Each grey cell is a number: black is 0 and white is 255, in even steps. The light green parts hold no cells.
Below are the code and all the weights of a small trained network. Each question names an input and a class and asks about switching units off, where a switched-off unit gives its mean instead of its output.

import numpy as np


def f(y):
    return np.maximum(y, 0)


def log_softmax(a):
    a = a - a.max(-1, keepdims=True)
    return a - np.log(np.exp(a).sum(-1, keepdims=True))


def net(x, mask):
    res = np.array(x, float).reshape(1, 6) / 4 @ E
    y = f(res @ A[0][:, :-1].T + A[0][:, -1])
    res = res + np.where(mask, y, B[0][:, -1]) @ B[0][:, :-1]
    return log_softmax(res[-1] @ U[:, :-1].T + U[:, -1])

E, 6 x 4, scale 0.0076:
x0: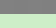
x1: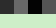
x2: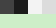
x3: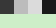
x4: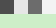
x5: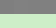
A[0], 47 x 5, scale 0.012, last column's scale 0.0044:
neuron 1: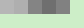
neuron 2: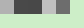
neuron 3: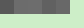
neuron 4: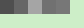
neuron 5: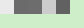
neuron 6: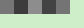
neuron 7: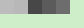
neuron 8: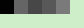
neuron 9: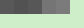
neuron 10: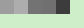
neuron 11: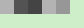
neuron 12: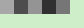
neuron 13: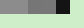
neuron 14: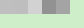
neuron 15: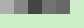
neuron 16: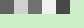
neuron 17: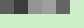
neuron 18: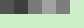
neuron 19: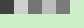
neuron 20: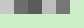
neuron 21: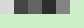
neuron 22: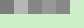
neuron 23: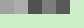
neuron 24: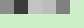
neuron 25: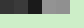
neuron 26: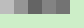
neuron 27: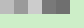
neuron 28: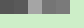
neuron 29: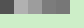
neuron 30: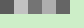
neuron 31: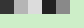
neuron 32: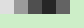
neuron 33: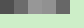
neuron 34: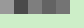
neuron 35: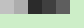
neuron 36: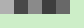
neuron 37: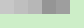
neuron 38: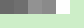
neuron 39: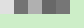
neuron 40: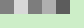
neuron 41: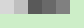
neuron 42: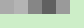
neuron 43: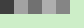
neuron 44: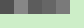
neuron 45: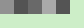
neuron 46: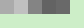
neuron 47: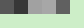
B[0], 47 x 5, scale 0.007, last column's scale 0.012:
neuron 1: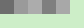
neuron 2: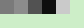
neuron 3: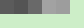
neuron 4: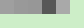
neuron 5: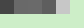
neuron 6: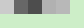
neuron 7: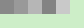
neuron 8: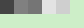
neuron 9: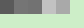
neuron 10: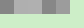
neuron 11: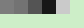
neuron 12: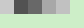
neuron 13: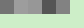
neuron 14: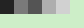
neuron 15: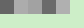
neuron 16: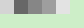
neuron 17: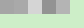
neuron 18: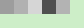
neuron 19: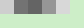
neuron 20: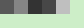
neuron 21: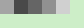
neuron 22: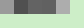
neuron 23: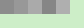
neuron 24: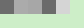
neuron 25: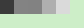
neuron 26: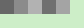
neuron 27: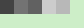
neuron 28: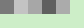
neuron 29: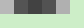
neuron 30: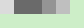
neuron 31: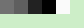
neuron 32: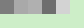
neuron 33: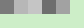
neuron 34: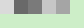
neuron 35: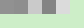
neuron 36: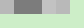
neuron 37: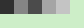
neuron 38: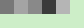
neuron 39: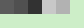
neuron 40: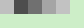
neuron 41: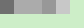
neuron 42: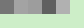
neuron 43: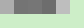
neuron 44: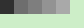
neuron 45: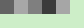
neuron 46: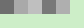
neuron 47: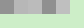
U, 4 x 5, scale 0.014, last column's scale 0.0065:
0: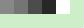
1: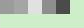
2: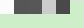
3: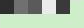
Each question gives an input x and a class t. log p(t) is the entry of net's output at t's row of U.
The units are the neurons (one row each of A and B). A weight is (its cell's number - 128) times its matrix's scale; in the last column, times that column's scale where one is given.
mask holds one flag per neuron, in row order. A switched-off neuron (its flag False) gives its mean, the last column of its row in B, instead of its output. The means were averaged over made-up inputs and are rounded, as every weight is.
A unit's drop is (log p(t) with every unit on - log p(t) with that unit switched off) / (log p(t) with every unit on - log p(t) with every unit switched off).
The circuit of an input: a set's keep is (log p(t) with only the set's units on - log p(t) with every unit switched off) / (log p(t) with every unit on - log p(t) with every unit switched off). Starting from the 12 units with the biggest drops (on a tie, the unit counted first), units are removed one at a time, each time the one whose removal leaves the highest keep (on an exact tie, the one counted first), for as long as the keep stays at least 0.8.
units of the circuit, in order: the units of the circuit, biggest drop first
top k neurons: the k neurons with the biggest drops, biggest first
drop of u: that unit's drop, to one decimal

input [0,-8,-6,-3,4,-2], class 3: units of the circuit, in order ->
[neuron 37; neuron 14]
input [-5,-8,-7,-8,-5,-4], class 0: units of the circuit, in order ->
[neuron 5]
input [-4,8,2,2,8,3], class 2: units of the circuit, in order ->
[neuron 19; neuron 16]
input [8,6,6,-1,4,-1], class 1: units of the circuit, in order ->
[neuron 18; neuron 17]
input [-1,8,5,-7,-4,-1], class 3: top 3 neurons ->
[neuron 25; neuron 8; neuron 31]
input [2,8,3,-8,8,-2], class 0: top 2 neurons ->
[neuron 2; neuron 11]
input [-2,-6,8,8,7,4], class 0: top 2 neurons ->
[neuron 31; neuron 29]
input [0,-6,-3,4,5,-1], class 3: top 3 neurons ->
[neuron 14; neuron 37; neuron 27]
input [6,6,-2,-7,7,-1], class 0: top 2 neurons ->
[neuron 2; neuron 11]
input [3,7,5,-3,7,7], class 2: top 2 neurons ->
[neuron 16; neuron 19]
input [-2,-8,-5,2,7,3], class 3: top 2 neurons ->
[neuron 14; neuron 37]
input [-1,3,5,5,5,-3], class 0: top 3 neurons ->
[neuron 31; neuron 29; neuron 35]
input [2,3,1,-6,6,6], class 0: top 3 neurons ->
[neuron 2; neuron 11; neuron 20]
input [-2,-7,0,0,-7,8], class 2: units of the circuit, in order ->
[neuron 12]
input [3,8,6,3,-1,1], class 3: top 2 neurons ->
[neuron 8; neuron 25]
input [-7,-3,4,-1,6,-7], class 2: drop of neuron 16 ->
0.1
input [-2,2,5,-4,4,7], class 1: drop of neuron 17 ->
0.2
